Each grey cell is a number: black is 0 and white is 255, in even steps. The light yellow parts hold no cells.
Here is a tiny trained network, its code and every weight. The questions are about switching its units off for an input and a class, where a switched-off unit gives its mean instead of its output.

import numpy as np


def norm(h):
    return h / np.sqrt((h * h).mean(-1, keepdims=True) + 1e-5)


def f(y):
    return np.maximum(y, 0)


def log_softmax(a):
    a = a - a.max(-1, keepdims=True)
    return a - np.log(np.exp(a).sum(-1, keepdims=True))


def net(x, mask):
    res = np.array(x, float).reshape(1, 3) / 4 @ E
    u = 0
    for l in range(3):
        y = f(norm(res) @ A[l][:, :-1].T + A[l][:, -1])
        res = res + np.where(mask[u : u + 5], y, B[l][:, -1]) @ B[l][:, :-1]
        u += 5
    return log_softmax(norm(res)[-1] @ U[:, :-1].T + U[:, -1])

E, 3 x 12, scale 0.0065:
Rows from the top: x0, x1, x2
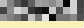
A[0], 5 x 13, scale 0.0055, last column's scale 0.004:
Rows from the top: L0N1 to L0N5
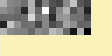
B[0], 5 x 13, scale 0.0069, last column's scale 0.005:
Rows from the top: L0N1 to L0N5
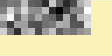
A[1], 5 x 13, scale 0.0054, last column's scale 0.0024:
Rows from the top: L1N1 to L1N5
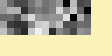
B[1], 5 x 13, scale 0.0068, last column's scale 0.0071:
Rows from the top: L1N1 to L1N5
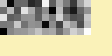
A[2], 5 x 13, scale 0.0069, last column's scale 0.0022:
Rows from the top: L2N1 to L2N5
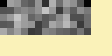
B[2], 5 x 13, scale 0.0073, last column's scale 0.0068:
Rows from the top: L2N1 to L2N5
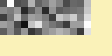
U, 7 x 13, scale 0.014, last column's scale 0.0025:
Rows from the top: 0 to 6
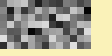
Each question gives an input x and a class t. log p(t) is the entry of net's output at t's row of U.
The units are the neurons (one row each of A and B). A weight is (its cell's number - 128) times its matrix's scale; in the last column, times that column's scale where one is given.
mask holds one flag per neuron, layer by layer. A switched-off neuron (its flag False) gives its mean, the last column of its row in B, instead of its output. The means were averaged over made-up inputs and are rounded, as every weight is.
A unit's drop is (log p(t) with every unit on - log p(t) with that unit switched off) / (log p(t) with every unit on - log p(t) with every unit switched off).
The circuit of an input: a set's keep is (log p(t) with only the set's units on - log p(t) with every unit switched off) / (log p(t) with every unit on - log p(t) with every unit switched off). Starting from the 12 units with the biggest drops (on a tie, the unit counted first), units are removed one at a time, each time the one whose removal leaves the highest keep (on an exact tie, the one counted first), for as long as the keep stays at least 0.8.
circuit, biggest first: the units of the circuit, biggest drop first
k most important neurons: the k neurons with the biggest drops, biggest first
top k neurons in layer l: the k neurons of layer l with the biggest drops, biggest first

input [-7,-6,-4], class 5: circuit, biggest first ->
[L1N3]
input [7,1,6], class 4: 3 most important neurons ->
[L1N1, L0N1, L2N4]
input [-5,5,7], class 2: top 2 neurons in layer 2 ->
[L2N3, L2N4]
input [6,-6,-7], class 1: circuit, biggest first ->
[L1N1, L1N4]
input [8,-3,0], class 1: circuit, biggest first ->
[L1N1, L1N5, L1N4]
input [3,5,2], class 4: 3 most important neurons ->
[L1N5, L1N4, L0N3]
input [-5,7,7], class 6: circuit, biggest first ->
[L2N4, L0N2]
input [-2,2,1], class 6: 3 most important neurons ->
[L1N1, L2N4, L0N3]
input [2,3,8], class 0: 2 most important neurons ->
[L0N1, L2N4]
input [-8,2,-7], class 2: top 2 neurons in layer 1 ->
[L1N3, L1N5]
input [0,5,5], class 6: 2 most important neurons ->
[L1N1, L2N4]
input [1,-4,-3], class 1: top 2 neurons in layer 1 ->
[L1N5, L1N4]
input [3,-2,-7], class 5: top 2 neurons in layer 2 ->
[L2N3, L2N2]
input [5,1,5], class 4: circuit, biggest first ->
[L1N1]
